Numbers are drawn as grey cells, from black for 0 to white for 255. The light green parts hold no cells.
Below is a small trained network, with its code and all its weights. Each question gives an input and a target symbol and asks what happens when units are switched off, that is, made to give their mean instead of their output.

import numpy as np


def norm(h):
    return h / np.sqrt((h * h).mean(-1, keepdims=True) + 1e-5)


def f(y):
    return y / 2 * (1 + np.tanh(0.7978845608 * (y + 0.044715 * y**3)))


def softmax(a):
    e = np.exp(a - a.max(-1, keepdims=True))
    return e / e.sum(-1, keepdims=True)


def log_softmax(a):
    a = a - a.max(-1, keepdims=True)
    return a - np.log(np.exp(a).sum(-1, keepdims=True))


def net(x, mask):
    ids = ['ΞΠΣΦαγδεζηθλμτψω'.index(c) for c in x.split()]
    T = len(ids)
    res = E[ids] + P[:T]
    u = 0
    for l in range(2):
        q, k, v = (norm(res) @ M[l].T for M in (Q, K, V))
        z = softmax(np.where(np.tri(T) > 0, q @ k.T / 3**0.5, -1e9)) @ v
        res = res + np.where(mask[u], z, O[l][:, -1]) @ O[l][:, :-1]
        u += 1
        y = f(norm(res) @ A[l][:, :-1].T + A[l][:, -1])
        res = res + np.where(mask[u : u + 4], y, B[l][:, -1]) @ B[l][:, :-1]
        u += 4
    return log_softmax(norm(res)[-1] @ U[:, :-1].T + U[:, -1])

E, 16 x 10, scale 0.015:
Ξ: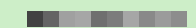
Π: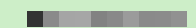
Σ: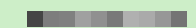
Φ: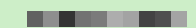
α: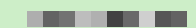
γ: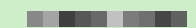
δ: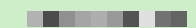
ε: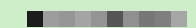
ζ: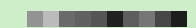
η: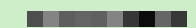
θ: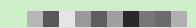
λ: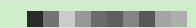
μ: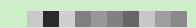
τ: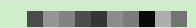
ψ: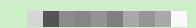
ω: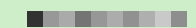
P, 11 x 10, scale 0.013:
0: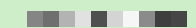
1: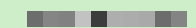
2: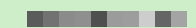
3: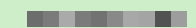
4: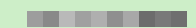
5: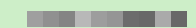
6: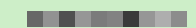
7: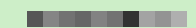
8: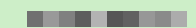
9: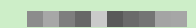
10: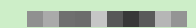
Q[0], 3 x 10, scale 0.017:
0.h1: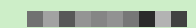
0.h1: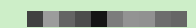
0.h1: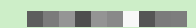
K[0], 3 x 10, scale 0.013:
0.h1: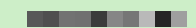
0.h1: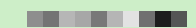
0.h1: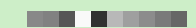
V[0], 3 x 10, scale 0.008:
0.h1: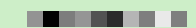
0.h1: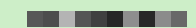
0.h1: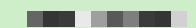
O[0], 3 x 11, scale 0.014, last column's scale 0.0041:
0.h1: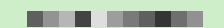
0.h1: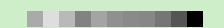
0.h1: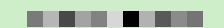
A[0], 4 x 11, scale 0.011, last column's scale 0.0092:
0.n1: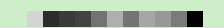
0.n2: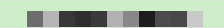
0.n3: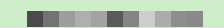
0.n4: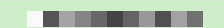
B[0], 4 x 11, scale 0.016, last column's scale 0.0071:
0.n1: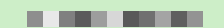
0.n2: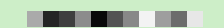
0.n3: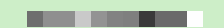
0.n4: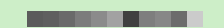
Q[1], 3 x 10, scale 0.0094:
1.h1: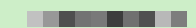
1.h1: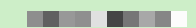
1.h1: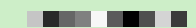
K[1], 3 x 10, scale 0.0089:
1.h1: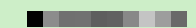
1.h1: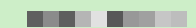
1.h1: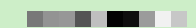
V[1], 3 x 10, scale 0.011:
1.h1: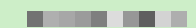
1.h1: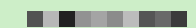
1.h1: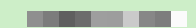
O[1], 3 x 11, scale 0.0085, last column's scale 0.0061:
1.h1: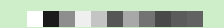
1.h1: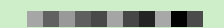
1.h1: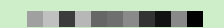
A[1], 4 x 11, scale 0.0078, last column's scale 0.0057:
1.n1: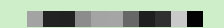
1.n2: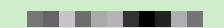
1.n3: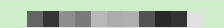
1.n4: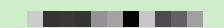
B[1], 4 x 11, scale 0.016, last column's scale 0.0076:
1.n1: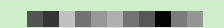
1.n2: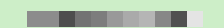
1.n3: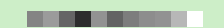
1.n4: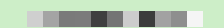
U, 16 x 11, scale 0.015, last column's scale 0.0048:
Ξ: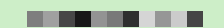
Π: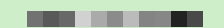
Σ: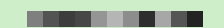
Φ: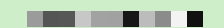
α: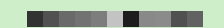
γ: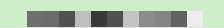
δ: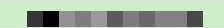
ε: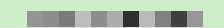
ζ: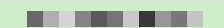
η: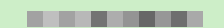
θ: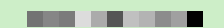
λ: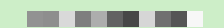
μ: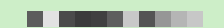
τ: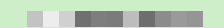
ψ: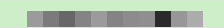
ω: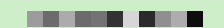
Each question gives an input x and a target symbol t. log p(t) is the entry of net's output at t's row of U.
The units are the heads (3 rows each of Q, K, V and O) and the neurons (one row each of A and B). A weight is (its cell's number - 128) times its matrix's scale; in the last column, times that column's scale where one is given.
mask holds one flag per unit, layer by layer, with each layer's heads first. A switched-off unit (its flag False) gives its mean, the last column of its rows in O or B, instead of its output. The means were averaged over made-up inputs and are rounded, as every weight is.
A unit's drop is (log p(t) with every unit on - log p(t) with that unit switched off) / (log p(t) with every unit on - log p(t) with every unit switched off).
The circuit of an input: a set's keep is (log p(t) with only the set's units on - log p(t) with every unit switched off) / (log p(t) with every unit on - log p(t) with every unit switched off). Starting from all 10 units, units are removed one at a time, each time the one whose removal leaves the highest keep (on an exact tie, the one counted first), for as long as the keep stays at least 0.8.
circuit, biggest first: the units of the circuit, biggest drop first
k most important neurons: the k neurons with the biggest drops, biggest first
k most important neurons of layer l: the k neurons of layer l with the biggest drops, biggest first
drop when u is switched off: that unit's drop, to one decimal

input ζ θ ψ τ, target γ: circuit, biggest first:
(0.n2)
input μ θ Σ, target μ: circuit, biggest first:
(0.h1 1.n3)
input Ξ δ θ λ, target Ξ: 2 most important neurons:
(1.n3 1.n4)
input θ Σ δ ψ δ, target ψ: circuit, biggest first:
(1.h1 0.n2)
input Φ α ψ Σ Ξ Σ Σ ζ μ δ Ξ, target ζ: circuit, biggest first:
(0.h1 0.n2 1.n3)
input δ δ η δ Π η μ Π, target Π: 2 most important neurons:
(0.n2 0.n3)
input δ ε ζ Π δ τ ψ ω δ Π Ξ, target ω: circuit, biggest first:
(0.n2 1.h1)
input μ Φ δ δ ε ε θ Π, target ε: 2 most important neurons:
(0.n2 1.n3)
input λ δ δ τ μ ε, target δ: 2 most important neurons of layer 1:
(1.n4 1.n1)
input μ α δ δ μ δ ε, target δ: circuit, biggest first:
(1.n4 0.h1)
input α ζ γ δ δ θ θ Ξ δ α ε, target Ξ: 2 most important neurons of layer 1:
(1.n4 1.n1)
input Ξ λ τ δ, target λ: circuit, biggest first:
(0.h1 1.n4)
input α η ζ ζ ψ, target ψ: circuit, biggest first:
(1.h1 1.n1)
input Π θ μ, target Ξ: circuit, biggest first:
(0.h1 1.n3 0.n2 1.n4)
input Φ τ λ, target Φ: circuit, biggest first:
(0.h1)
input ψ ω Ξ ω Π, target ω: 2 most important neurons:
(1.n3 0.n4)
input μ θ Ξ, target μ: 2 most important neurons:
(1.n3 0.n2)
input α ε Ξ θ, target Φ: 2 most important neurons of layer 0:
(0.n4 0.n2)
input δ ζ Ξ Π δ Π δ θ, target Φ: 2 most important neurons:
(1.n3 0.n2)
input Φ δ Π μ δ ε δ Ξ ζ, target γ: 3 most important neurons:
(0.n2 1.n3 0.n1)
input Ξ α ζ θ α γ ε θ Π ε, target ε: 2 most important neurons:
(1.n4 0.n2)
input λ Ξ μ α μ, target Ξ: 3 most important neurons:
(1.n3 1.n4 0.n2)
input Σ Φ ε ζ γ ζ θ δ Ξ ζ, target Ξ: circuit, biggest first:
(0.n3)
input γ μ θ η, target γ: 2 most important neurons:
(1.n3 0.n2)
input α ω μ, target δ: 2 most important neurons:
(1.n4 0.n4)
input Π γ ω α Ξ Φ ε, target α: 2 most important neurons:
(1.n4 0.n2)
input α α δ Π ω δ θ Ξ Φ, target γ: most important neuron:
(0.n2)
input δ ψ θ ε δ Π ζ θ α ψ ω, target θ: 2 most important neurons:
(1.n4 0.n3)
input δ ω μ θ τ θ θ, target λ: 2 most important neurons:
(0.n2 1.n3)
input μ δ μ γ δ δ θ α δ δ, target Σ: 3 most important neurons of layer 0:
(0.n1 0.n2 0.n4)
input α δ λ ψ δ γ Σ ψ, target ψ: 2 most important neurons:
(0.n2 1.n1)
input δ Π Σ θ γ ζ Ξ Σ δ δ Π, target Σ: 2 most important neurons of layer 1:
(1.n3 1.n2)
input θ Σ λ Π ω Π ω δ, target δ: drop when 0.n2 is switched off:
0.0
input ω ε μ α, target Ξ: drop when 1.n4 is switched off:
0.1
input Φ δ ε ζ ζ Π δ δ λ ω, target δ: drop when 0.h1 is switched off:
0.6
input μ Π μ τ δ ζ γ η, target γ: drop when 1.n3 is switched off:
0.3
